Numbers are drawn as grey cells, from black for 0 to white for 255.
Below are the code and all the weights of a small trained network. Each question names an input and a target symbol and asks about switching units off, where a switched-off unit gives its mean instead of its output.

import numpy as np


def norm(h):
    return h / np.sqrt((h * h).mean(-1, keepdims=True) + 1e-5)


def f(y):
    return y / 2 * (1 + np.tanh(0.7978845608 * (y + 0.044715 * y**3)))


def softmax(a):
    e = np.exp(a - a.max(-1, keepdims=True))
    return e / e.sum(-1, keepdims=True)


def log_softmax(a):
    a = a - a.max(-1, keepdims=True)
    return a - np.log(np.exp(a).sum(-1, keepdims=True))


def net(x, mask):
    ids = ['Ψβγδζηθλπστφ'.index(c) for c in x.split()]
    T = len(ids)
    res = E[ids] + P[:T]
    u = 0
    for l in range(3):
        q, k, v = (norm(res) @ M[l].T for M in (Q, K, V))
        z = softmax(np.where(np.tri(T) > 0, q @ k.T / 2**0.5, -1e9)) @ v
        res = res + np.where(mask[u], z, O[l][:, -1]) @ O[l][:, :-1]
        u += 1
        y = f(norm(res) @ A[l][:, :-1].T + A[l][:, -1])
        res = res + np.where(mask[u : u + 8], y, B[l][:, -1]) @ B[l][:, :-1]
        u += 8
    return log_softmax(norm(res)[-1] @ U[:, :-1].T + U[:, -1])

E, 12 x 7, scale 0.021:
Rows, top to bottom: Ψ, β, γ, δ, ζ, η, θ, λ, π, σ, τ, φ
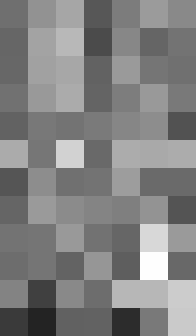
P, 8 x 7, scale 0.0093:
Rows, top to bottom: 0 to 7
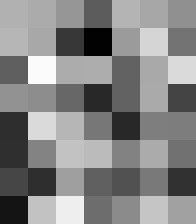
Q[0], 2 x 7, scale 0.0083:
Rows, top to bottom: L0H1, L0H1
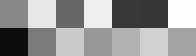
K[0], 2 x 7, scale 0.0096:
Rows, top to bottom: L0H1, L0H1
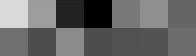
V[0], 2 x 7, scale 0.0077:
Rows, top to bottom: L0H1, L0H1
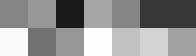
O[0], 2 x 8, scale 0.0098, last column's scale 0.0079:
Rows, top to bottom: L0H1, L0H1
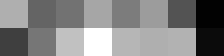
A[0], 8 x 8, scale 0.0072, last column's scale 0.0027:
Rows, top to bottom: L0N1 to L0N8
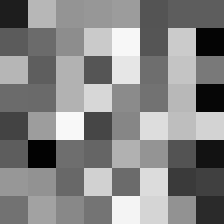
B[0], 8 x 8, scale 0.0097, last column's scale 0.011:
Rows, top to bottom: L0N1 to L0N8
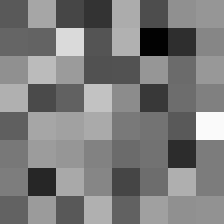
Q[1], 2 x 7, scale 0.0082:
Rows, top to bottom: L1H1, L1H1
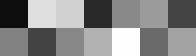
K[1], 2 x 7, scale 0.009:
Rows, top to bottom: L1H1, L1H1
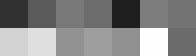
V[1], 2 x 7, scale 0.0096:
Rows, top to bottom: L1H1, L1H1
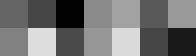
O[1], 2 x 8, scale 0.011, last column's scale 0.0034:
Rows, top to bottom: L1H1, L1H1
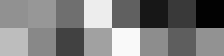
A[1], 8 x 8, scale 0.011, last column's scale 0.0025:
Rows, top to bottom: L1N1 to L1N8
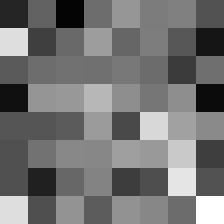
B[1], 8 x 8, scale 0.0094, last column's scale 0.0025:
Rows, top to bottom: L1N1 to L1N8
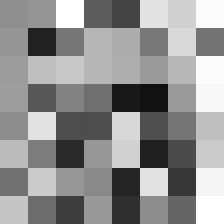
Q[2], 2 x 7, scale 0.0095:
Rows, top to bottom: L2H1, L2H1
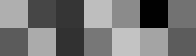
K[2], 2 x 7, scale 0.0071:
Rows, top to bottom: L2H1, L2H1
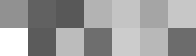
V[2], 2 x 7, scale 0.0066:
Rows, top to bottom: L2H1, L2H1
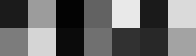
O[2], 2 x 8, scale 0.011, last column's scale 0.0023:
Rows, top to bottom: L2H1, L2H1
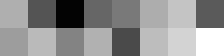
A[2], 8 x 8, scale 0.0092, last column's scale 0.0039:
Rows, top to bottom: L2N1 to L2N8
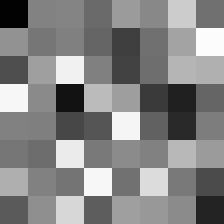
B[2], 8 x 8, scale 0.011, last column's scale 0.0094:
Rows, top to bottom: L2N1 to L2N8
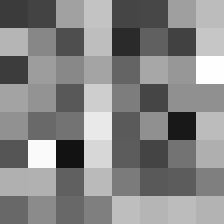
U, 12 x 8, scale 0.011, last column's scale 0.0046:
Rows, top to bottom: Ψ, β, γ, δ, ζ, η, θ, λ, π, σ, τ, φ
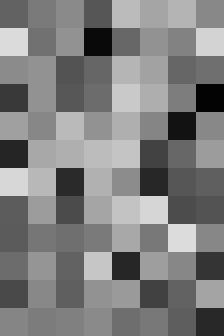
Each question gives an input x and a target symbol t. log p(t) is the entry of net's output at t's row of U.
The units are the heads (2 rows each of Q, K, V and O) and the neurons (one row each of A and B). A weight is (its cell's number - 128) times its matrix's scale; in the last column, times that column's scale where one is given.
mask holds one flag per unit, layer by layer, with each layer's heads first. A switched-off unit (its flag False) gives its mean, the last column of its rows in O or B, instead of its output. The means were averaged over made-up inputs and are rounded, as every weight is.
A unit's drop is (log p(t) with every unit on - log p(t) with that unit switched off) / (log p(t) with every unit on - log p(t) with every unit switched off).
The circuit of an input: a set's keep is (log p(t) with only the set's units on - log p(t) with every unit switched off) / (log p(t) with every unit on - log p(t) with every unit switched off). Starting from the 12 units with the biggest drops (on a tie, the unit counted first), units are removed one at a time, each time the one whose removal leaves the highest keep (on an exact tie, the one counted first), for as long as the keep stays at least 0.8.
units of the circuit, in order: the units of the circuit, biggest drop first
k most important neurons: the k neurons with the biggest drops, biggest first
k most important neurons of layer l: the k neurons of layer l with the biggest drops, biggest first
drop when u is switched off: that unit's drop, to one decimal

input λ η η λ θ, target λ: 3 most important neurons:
L1N1; L2N5; L0N3
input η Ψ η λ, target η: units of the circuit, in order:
L0H1
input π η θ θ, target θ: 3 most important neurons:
L2N4; L1N8; L0N1
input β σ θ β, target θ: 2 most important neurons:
L0N1; L2N4
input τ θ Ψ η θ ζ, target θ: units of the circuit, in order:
L0H1; L1H1; L2N4
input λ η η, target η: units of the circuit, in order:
L0H1; L2H1
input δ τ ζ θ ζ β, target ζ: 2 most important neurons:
L1N1; L1N4
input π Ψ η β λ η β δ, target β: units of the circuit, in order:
L0H1; L1H1
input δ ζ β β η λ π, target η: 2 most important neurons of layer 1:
L1N8; L1N5
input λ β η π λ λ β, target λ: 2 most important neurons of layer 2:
L2N5; L2N8
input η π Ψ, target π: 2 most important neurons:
L1N4; L1N6
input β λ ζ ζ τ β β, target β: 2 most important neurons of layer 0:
L0N5; L0N8
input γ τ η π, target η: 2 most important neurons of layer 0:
L0N5; L0N3
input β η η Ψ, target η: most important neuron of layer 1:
L1N6
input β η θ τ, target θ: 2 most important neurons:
L0N1; L1N8
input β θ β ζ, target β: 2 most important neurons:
L1N1; L0N5
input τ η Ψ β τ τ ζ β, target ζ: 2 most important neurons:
L2N5; L0N1
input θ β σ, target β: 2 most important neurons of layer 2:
L2N6; L2N3
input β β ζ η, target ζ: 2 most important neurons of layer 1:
L1N1; L1N4
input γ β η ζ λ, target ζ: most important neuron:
L0N1
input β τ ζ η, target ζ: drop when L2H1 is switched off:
0.4
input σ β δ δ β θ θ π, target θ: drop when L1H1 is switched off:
0.8
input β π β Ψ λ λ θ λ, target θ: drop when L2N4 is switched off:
0.2
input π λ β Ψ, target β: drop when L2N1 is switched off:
0.0
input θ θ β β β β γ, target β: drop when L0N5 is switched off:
0.1
